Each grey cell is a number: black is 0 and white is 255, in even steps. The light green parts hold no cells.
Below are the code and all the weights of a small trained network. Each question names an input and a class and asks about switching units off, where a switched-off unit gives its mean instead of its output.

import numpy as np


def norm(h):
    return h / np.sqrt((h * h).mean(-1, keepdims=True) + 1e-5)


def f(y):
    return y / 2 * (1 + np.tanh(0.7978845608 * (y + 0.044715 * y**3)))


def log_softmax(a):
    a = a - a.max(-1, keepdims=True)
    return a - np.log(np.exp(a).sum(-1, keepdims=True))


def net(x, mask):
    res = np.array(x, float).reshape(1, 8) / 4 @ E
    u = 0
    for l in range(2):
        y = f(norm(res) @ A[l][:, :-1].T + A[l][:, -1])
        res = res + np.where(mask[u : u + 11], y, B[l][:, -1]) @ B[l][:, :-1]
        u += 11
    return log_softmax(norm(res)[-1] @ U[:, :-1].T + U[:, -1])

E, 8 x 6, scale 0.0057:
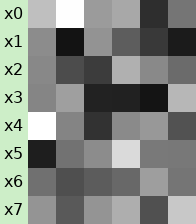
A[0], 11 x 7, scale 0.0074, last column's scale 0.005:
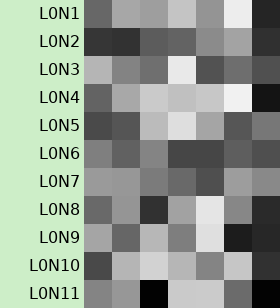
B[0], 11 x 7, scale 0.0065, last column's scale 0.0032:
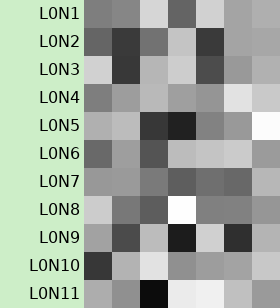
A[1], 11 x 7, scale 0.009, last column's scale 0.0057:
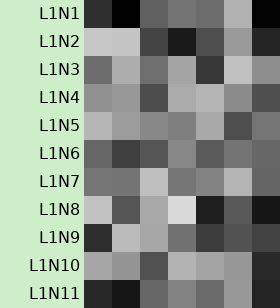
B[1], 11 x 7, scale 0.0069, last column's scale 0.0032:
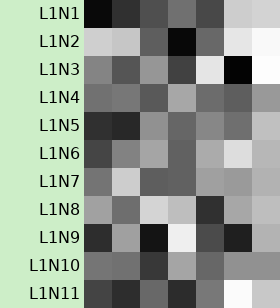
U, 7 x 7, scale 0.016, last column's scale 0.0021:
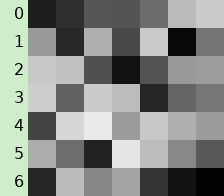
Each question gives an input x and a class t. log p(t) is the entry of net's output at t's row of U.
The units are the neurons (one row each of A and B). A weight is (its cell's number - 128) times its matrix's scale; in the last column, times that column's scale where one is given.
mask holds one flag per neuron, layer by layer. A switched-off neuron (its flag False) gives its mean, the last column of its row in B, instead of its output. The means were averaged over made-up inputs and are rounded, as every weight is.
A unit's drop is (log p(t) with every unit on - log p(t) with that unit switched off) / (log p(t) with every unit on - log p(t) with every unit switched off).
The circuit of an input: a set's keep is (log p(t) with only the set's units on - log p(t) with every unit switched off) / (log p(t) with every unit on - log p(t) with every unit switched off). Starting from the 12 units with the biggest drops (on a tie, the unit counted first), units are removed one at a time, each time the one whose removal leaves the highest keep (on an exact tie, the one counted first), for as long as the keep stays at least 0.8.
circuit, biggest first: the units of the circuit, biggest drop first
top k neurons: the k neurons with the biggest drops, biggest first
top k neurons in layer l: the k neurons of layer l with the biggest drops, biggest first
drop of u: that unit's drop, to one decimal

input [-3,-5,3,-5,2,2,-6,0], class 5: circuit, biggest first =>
(L0N8)
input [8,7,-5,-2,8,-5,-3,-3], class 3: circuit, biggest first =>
(L0N5 L1N8)
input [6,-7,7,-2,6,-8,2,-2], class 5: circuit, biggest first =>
(L0N11 L0N5)
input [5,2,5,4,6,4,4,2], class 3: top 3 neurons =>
(L0N3 L1N8 L0N5)
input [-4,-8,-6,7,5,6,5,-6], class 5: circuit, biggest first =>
(L0N8 L0N11)
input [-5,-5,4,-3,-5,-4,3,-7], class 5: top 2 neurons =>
(L0N8 L1N3)
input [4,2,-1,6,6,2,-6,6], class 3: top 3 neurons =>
(L0N3 L1N8 L0N5)
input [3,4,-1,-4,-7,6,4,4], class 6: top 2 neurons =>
(L1N9 L0N5)
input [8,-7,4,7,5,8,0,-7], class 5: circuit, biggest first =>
(L0N11 L0N5)
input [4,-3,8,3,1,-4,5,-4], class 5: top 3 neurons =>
(L0N11 L0N5 L0N8)
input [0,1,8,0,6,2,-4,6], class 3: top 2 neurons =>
(L0N3 L1N8)
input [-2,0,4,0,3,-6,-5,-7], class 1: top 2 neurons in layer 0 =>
(L0N5 L0N9)
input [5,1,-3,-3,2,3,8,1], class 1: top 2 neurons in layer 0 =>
(L0N9 L0N5)
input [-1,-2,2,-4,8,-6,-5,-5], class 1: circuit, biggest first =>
(L1N5)
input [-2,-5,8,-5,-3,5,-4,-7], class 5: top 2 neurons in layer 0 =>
(L0N8 L0N11)
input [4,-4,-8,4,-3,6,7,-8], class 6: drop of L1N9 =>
0.5
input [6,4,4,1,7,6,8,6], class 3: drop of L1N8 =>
0.2
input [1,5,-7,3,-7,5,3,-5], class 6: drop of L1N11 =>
-0.1
